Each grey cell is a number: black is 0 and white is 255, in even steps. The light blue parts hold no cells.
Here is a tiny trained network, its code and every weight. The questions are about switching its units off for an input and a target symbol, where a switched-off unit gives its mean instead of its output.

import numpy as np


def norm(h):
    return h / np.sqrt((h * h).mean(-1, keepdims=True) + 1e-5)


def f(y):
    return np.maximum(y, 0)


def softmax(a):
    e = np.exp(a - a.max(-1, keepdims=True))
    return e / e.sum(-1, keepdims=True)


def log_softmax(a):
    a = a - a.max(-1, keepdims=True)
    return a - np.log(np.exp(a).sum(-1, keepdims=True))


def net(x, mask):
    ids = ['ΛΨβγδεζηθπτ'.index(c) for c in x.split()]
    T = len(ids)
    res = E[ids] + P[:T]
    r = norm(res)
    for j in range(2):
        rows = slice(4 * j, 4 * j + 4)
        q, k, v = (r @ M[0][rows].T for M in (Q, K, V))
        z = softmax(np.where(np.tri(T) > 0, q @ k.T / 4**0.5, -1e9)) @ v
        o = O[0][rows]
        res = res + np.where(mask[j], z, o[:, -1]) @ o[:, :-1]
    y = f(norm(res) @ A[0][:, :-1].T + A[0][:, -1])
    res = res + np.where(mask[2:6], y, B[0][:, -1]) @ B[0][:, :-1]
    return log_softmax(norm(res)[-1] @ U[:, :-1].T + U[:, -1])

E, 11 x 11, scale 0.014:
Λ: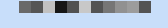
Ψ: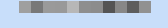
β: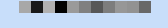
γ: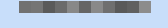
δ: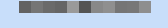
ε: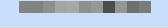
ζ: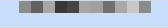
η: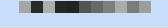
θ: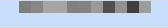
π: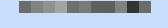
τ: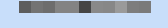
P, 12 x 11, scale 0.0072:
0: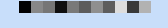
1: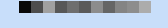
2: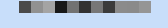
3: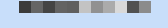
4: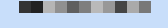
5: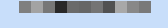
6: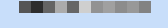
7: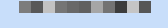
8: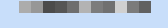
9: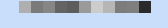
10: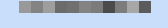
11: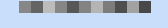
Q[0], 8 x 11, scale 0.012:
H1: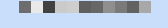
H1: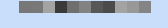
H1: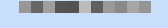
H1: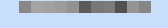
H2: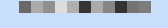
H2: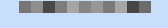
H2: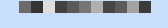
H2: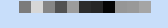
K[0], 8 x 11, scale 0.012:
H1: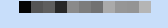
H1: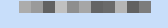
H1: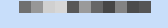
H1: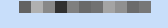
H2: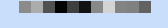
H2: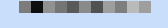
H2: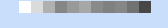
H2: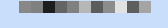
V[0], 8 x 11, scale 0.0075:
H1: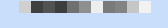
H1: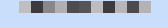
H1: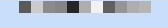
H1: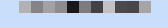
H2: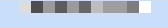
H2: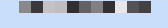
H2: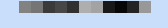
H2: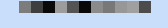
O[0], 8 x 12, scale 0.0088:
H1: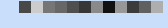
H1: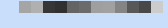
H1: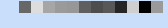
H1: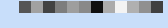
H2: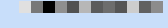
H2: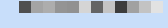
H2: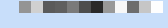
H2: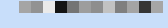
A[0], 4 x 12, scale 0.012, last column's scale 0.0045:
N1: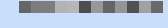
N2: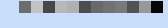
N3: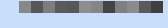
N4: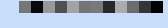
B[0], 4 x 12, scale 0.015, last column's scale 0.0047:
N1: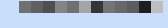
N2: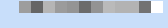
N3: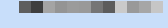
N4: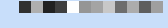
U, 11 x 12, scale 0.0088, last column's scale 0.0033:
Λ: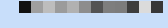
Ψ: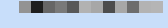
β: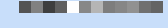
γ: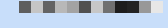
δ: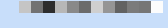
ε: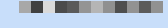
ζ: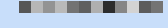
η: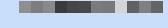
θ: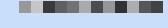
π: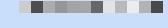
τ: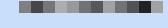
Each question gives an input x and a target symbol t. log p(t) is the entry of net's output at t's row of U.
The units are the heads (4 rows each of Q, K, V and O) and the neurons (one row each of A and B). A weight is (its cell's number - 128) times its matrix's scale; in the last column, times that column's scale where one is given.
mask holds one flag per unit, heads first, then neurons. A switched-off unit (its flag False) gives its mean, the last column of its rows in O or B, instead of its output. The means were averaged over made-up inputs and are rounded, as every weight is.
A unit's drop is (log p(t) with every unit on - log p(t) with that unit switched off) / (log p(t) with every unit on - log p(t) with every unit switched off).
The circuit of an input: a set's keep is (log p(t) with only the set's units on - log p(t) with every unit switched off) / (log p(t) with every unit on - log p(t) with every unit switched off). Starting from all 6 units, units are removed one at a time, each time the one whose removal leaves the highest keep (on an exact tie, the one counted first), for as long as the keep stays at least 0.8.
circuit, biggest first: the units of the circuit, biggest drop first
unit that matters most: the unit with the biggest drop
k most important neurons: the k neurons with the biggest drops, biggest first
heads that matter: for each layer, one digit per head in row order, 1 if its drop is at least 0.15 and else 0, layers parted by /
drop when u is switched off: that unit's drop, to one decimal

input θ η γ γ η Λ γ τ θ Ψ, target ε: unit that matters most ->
H2
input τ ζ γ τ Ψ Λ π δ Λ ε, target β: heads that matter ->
01
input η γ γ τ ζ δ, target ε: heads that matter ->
01
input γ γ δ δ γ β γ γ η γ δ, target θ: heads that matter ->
01
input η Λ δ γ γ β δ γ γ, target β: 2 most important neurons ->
(N4; N3)
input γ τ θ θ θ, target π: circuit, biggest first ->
(H2; N2)
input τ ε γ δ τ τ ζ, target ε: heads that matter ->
10
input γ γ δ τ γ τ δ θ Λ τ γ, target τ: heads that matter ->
01
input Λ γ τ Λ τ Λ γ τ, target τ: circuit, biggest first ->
(H2; N1)
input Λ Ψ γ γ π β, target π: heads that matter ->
10
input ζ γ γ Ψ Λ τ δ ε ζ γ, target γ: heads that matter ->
01
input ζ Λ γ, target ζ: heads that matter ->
11
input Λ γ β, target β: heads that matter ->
00
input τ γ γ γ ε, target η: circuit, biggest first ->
(H2)
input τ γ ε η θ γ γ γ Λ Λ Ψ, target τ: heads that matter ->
01
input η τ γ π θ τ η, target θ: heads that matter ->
11
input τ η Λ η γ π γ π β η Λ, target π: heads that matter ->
10
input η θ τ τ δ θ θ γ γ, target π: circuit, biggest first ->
(N2; H2)
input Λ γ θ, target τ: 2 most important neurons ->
(N1; N2)
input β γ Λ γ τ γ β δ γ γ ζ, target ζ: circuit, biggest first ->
(H1)
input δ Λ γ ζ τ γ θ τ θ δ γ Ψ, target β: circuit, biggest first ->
(H2; N4)
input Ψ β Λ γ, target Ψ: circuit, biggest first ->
(H2; H1)
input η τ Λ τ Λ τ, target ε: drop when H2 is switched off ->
0.7
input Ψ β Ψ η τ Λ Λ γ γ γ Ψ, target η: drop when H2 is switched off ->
0.2
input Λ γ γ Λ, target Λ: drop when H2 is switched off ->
0.4
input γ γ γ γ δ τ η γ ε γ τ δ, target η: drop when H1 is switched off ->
0.0
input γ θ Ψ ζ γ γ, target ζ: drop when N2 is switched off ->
0.1
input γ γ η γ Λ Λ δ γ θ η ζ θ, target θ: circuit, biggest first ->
(H2)
